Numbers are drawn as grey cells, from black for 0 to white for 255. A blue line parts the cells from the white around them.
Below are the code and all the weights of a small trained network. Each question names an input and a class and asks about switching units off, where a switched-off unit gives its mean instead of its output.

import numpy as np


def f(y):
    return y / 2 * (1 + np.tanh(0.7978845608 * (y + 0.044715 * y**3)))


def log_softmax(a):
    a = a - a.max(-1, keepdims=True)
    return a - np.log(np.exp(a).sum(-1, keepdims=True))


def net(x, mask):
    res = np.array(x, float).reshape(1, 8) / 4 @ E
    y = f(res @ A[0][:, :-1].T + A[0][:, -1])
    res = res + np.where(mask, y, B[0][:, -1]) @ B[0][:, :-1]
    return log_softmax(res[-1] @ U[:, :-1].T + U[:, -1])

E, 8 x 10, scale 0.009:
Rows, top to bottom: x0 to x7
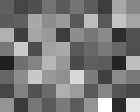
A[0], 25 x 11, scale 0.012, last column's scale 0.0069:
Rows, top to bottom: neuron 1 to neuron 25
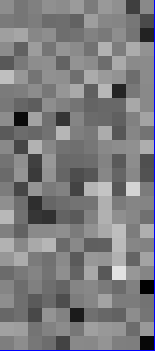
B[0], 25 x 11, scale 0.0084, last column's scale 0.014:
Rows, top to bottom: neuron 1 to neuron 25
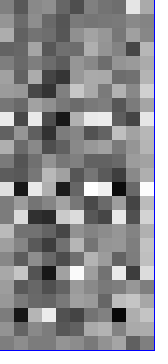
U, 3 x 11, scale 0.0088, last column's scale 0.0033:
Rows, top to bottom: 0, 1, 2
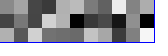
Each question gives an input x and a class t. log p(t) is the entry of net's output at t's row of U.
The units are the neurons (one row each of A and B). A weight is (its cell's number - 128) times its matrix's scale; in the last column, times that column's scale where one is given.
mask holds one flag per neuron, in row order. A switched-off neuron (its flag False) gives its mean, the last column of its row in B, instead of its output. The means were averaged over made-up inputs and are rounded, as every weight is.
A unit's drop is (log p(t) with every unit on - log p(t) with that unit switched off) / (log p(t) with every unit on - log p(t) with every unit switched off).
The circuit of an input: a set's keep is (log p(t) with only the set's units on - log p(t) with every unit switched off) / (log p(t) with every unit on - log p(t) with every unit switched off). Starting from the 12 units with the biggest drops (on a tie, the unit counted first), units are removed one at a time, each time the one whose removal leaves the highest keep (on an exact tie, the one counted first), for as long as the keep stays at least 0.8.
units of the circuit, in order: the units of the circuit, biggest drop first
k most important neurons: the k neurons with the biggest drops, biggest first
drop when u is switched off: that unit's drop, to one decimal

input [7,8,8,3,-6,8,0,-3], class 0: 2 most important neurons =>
[neuron 14; neuron 20]
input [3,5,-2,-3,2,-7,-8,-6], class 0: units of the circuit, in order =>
[neuron 20]
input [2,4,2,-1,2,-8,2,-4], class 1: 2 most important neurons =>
[neuron 14; neuron 9]
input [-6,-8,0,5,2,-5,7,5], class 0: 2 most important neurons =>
[neuron 7; neuron 16]
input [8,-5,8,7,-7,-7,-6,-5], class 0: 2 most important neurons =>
[neuron 16; neuron 14]
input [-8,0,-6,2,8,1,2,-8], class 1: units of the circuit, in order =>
[neuron 16; neuron 7; neuron 9; neuron 14]
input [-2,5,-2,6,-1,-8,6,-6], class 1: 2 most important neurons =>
[neuron 9; neuron 14]
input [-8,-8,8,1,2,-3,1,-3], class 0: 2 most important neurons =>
[neuron 14; neuron 7]
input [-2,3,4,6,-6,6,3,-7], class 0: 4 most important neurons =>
[neuron 14; neuron 9; neuron 23; neuron 18]
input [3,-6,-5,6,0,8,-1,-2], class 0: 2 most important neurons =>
[neuron 14; neuron 23]
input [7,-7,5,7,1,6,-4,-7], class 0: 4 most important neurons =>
[neuron 14; neuron 18; neuron 23; neuron 9]
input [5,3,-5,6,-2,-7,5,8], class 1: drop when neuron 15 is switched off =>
0.2
